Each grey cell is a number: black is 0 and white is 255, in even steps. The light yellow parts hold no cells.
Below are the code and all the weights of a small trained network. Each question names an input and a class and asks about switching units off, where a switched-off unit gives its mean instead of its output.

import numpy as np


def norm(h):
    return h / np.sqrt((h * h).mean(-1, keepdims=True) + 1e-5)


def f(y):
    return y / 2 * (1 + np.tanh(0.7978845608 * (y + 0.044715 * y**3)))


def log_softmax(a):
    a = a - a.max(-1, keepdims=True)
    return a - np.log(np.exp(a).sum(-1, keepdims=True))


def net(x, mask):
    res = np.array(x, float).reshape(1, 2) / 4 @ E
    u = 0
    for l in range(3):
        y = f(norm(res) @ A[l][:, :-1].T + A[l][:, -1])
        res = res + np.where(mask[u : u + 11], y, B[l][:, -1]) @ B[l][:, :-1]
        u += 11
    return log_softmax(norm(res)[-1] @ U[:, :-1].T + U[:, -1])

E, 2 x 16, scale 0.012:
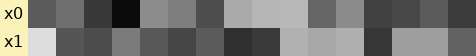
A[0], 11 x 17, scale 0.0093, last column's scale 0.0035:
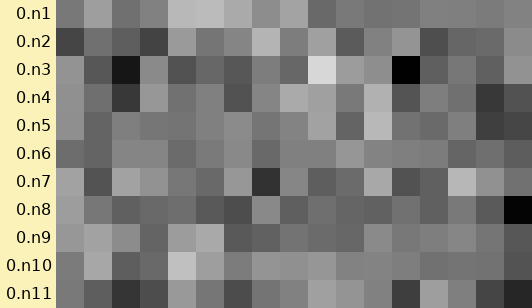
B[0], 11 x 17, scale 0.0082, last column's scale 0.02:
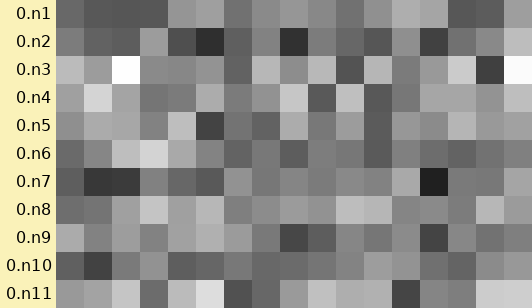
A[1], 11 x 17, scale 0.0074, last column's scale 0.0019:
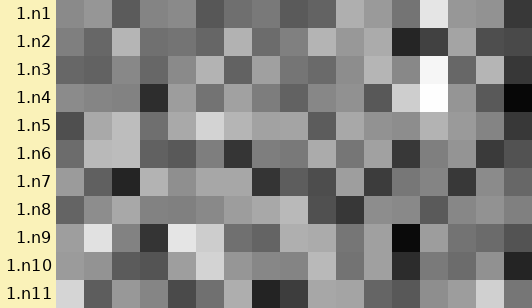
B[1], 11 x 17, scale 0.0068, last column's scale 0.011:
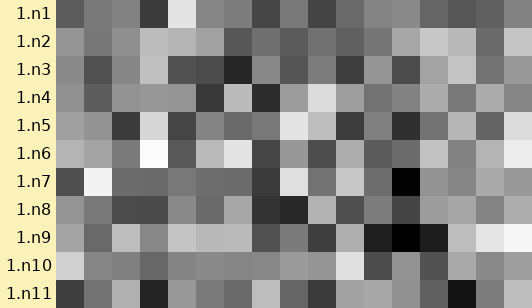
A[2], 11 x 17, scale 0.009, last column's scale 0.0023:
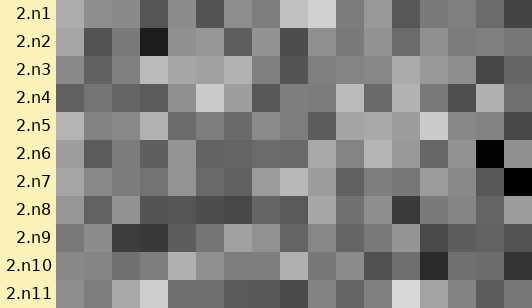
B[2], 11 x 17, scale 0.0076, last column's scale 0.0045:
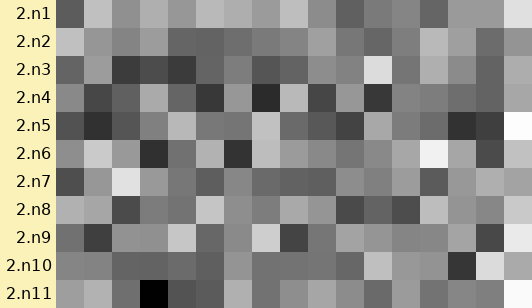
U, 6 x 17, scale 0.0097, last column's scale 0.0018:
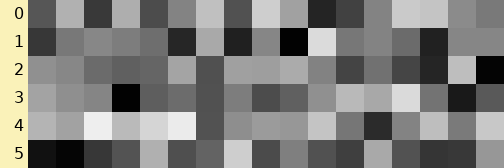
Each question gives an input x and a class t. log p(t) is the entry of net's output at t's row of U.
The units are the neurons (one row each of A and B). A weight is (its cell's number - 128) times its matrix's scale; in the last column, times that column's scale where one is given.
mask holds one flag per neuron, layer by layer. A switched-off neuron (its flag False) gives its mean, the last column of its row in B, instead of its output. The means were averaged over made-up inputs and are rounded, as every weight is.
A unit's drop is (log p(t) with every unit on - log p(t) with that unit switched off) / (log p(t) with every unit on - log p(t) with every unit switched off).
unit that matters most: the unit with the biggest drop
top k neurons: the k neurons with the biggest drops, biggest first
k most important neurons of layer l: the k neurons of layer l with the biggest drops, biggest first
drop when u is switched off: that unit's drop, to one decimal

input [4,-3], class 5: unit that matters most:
0.n3
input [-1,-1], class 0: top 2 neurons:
0.n11, 0.n3
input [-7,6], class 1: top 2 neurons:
0.n3, 1.n7
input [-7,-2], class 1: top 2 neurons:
0.n3, 0.n4
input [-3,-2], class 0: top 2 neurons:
0.n11, 0.n2
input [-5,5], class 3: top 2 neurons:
1.n9, 1.n6
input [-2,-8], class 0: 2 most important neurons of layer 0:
0.n7, 0.n2
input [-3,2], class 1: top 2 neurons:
0.n3, 1.n7
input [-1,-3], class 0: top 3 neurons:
0.n7, 0.n2, 0.n11
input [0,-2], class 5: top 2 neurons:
0.n3, 0.n11
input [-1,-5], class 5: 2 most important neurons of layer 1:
1.n6, 1.n2
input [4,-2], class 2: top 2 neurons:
0.n2, 0.n3
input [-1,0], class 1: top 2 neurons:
0.n3, 1.n5
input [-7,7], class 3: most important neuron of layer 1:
1.n9
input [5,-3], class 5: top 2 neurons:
0.n2, 0.n3
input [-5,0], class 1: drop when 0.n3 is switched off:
0.8
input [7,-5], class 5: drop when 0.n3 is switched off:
0.1
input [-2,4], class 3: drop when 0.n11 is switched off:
0.2
